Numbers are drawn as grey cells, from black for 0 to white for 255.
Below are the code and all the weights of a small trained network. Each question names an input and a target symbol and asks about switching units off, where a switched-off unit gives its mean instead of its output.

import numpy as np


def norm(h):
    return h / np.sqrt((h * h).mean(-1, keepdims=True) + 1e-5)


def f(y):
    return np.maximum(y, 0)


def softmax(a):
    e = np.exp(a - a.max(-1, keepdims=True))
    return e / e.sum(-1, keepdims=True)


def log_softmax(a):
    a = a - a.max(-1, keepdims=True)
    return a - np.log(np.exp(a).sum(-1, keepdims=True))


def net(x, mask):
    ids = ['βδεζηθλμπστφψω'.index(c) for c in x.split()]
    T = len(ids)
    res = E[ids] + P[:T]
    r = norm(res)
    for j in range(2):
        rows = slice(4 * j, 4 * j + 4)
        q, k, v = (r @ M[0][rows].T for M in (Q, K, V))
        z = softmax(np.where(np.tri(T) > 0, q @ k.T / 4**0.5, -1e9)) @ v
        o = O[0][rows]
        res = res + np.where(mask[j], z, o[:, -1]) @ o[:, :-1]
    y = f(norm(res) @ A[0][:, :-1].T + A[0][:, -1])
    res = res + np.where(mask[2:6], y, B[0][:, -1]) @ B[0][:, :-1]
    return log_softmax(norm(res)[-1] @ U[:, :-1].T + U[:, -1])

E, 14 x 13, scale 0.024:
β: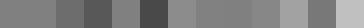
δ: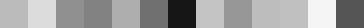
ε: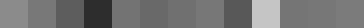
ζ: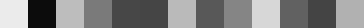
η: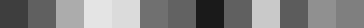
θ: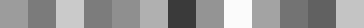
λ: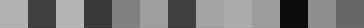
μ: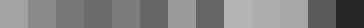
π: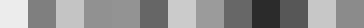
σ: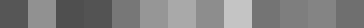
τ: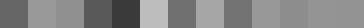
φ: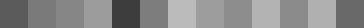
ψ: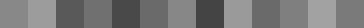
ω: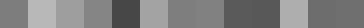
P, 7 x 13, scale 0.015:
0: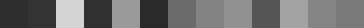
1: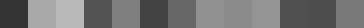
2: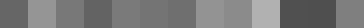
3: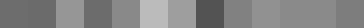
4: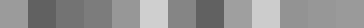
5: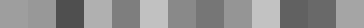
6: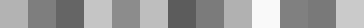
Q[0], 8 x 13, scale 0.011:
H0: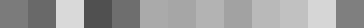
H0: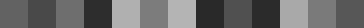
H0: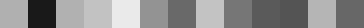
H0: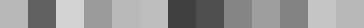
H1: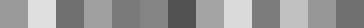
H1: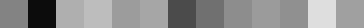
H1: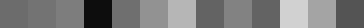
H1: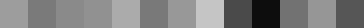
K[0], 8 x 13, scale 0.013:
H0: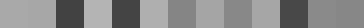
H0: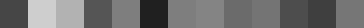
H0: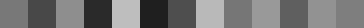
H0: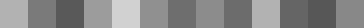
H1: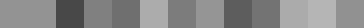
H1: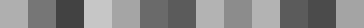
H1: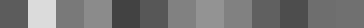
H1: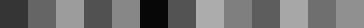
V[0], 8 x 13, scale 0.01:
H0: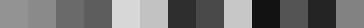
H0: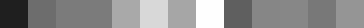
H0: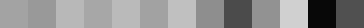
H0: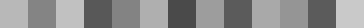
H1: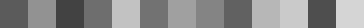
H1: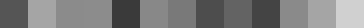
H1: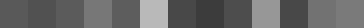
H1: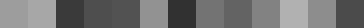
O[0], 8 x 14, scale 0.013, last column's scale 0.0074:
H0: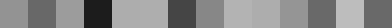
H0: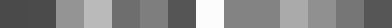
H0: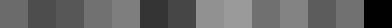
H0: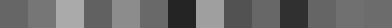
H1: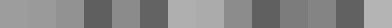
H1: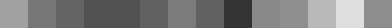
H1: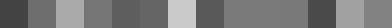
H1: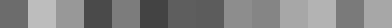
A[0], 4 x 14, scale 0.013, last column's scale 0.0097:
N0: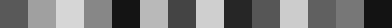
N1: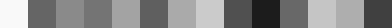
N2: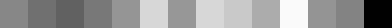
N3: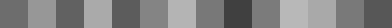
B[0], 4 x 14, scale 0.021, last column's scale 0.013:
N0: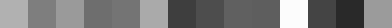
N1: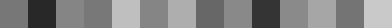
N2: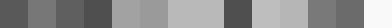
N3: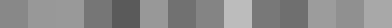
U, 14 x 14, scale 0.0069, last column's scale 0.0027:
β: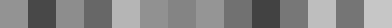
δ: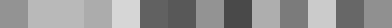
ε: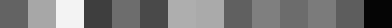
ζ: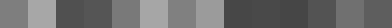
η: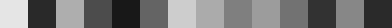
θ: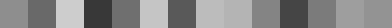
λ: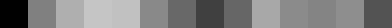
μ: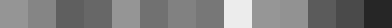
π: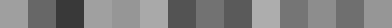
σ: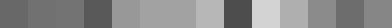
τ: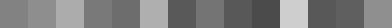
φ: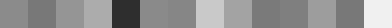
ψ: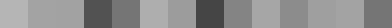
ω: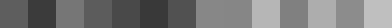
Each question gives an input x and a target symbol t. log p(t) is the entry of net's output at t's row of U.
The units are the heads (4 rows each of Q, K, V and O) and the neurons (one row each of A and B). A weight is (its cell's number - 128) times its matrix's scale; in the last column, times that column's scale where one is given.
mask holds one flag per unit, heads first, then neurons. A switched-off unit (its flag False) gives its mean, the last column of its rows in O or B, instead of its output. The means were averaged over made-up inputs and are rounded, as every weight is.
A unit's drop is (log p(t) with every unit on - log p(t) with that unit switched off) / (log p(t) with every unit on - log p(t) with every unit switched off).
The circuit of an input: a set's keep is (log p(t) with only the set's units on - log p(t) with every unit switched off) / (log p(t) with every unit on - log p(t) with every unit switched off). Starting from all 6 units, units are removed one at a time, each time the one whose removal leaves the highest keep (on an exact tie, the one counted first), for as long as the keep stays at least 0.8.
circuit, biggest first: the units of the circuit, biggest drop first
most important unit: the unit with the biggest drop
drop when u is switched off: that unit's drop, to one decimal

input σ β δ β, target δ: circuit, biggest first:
H1; H0; N2; N1
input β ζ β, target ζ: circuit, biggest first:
H0; H1
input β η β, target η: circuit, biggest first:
H1; N2
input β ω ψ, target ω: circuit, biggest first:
H0; H1
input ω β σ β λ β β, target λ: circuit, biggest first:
H1; H0
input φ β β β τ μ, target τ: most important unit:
H0
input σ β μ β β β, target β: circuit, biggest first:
N1; H1
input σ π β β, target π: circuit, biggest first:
H1; H0
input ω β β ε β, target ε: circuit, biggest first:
H1; H0
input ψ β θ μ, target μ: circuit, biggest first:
H0; H1; N2
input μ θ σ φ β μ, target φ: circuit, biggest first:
H0; N3
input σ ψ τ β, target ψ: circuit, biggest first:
H0; N2
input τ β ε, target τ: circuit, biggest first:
H0; N0
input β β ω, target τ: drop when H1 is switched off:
-0.1
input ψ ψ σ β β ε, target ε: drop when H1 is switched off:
0.6
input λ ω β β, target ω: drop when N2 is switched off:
0.1
